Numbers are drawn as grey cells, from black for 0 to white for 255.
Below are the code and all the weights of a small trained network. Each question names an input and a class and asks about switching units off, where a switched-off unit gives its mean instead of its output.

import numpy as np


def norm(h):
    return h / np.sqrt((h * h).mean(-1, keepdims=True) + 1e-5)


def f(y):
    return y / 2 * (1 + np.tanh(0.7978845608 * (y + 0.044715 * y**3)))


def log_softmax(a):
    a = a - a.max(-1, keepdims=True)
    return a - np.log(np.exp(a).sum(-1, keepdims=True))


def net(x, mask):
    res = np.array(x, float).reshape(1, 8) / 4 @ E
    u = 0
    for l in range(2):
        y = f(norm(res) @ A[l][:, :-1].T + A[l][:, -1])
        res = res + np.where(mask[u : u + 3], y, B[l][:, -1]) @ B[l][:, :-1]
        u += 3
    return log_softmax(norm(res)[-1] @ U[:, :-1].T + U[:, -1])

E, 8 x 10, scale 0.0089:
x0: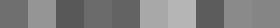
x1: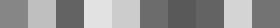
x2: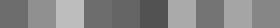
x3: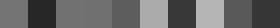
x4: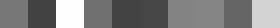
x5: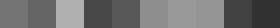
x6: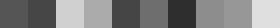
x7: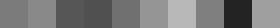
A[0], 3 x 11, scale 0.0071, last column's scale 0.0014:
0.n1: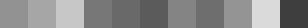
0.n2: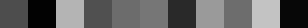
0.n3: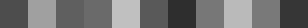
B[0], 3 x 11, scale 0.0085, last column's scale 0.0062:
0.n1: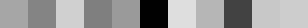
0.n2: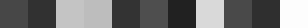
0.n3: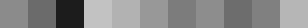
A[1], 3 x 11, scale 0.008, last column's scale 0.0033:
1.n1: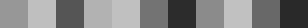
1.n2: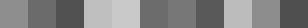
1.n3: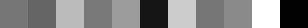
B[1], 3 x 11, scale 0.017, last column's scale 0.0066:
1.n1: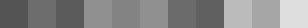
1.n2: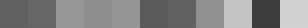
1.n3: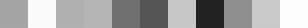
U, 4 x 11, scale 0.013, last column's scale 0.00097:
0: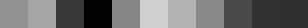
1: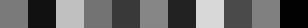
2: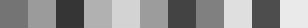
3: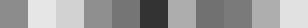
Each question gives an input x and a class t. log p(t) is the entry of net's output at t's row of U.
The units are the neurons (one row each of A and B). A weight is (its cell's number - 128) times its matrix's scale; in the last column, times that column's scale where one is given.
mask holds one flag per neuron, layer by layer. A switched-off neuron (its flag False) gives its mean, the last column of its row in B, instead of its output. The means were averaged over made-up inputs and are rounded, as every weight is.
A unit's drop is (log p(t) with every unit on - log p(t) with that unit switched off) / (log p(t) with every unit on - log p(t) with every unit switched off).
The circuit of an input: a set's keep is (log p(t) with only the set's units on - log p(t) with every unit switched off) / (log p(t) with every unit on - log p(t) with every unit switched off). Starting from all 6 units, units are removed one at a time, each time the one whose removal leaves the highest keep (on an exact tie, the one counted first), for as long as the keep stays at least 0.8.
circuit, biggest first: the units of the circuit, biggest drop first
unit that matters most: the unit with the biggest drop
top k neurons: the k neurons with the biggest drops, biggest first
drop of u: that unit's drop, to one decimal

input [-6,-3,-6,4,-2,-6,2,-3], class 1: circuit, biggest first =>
[0.n2]
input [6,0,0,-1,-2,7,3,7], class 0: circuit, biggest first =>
[1.n3 0.n2]
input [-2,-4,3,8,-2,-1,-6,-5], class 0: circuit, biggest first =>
[0.n2 1.n2]
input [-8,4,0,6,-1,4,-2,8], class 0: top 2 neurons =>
[0.n2 1.n2]
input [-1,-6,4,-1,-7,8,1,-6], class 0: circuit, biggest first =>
[0.n2 1.n3]
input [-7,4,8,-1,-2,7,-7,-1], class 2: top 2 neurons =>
[1.n3 0.n1]
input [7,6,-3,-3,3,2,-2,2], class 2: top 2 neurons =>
[0.n1 1.n3]
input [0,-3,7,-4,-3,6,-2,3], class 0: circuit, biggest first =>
[0.n1 1.n3]
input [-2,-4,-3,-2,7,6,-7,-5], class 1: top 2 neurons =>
[1.n3 0.n1]
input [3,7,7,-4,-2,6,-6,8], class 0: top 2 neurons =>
[1.n3 0.n1]
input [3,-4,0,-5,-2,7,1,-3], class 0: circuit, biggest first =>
[0.n1 1.n3 0.n2]
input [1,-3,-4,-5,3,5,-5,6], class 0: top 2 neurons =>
[0.n1 1.n3]
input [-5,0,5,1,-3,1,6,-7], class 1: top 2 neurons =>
[1.n3 0.n2]
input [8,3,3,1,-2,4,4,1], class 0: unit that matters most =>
0.n1
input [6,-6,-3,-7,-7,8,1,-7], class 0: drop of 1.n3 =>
0.2
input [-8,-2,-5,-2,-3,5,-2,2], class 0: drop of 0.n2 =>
0.2
